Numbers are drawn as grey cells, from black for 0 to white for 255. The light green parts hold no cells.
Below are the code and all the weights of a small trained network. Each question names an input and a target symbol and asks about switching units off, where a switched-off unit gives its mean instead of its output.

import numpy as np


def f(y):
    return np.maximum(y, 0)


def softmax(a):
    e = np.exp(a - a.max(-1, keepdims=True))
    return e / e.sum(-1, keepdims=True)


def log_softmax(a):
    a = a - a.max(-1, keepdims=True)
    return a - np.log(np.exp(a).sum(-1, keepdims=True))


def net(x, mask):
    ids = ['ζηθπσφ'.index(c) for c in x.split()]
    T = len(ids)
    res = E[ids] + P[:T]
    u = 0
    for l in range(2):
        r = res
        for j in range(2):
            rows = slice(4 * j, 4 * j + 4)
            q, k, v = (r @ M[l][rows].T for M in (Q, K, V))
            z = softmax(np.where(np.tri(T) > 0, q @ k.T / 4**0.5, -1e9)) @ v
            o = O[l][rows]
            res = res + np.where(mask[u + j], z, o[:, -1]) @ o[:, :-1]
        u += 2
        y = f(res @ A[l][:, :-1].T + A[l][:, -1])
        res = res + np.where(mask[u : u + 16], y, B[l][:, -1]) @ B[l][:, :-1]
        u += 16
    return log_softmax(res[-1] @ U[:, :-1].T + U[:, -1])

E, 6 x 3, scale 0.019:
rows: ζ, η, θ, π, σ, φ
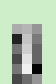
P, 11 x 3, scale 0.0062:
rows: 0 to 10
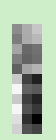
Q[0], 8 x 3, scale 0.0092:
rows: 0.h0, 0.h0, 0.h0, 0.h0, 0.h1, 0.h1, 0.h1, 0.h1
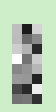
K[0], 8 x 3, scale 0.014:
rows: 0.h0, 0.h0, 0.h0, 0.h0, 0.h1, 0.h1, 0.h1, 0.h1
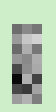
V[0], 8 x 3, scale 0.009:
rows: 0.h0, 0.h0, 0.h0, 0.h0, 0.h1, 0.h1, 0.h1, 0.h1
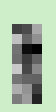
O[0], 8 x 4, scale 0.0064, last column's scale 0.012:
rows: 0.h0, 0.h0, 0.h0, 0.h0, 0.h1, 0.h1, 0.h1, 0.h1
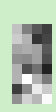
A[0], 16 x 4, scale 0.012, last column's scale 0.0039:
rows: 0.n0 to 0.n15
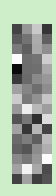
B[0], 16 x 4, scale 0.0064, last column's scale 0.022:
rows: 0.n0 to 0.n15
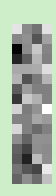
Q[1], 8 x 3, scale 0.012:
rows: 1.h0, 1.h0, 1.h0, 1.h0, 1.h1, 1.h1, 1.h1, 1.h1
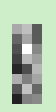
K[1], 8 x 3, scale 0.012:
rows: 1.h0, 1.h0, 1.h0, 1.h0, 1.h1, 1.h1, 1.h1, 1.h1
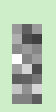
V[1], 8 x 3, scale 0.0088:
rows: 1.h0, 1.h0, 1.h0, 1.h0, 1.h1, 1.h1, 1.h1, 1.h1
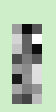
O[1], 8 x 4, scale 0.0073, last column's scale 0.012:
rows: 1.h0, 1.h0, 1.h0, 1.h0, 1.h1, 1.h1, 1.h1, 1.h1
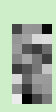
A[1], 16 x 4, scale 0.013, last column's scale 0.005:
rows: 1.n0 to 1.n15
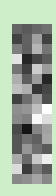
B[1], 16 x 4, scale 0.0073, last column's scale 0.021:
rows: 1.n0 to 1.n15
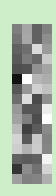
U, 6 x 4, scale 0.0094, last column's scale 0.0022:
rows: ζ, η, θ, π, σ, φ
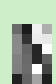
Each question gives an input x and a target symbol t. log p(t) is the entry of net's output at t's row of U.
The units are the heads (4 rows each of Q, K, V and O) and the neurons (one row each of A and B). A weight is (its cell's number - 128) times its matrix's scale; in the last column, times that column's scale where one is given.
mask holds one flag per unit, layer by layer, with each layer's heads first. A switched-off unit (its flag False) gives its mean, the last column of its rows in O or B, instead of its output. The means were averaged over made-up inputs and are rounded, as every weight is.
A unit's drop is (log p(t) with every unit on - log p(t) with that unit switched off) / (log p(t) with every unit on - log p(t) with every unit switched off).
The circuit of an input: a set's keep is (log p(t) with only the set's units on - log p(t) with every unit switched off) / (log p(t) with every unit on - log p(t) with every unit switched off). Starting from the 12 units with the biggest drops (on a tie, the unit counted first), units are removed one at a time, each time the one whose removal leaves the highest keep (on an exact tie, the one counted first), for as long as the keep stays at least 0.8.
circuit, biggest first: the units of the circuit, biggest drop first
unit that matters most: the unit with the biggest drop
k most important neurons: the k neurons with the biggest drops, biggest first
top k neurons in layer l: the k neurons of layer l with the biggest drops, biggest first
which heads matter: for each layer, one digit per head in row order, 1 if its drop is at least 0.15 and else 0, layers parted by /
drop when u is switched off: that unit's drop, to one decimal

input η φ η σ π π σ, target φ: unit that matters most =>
1.h1
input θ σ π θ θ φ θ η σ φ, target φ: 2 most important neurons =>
[0.n8, 1.n7]
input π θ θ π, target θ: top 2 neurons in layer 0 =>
[0.n14, 0.n4]
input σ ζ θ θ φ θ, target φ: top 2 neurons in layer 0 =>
[0.n8, 0.n0]
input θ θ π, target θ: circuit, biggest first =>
[1.n6, 1.n5]
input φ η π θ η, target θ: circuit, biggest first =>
[0.h1, 1.n6]
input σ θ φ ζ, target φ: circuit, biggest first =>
[1.h1, 1.n5, 1.n14, 1.n3]
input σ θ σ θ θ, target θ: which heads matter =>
00 / 01
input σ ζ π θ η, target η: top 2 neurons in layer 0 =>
[0.n4, 0.n0]
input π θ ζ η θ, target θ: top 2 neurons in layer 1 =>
[1.n6, 1.n5]
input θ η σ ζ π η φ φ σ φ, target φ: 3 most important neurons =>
[0.n8, 0.n0, 1.n7]
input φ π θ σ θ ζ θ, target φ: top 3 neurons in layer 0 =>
[0.n0, 0.n8, 0.n14]
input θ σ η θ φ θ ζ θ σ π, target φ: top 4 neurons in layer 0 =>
[0.n8, 0.n0, 0.n14, 0.n2]
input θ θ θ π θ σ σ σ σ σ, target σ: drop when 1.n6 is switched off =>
0.4
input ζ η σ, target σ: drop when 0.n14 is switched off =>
-0.1
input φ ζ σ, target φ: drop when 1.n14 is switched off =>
0.3
